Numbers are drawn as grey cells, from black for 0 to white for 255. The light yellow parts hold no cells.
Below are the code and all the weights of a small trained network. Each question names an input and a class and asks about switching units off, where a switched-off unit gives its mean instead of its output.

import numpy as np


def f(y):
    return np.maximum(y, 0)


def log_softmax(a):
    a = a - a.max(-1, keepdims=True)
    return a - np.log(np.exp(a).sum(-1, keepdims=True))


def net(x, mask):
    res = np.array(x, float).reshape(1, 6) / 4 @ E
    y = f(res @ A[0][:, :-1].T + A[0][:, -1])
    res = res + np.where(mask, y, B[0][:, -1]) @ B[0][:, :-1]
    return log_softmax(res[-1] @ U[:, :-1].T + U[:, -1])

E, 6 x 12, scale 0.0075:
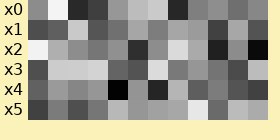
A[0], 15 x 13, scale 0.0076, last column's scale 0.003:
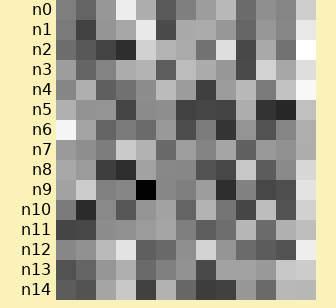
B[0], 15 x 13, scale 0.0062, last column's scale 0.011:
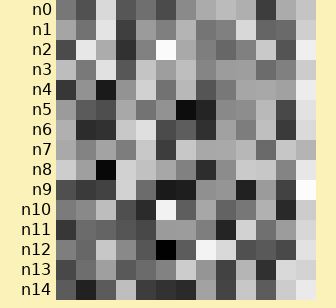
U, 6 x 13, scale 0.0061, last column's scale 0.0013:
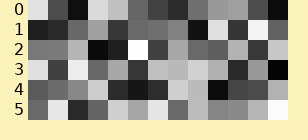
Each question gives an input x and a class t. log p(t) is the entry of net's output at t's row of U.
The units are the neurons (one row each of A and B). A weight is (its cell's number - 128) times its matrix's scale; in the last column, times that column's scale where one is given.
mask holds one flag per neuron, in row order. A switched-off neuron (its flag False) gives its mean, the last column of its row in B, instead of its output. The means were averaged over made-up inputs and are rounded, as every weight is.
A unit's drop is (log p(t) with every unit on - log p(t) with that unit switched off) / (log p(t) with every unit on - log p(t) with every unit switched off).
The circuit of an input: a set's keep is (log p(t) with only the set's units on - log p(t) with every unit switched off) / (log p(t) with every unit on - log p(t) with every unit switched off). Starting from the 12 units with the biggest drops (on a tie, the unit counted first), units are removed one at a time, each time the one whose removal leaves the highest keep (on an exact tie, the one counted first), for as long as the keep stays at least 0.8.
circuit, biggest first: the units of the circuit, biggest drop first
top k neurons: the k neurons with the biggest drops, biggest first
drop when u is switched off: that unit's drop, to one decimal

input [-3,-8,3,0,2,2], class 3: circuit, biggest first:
[n5 n14 n0]
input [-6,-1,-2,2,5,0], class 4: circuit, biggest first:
[n12]
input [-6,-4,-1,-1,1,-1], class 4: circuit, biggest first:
[n4 n8]
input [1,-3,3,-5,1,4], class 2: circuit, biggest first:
[n2 n10]
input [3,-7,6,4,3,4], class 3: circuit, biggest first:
[n7 n5]
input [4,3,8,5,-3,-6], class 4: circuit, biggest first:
[n9 n12]
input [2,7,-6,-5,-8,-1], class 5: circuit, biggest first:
[n4 n2]
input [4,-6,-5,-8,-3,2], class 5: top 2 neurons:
[n2 n9]
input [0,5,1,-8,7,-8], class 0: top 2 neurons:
[n5 n6]
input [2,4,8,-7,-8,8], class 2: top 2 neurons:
[n2 n10]
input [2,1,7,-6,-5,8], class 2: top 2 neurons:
[n2 n10]
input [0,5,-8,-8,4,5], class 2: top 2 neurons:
[n10 n2]
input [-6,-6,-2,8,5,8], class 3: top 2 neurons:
[n12 n0]
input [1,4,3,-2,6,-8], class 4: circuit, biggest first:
[n9]
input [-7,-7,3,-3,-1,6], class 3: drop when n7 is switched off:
0.0
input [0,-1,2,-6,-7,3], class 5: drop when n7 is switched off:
0.1
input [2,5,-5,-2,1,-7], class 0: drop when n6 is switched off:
0.2
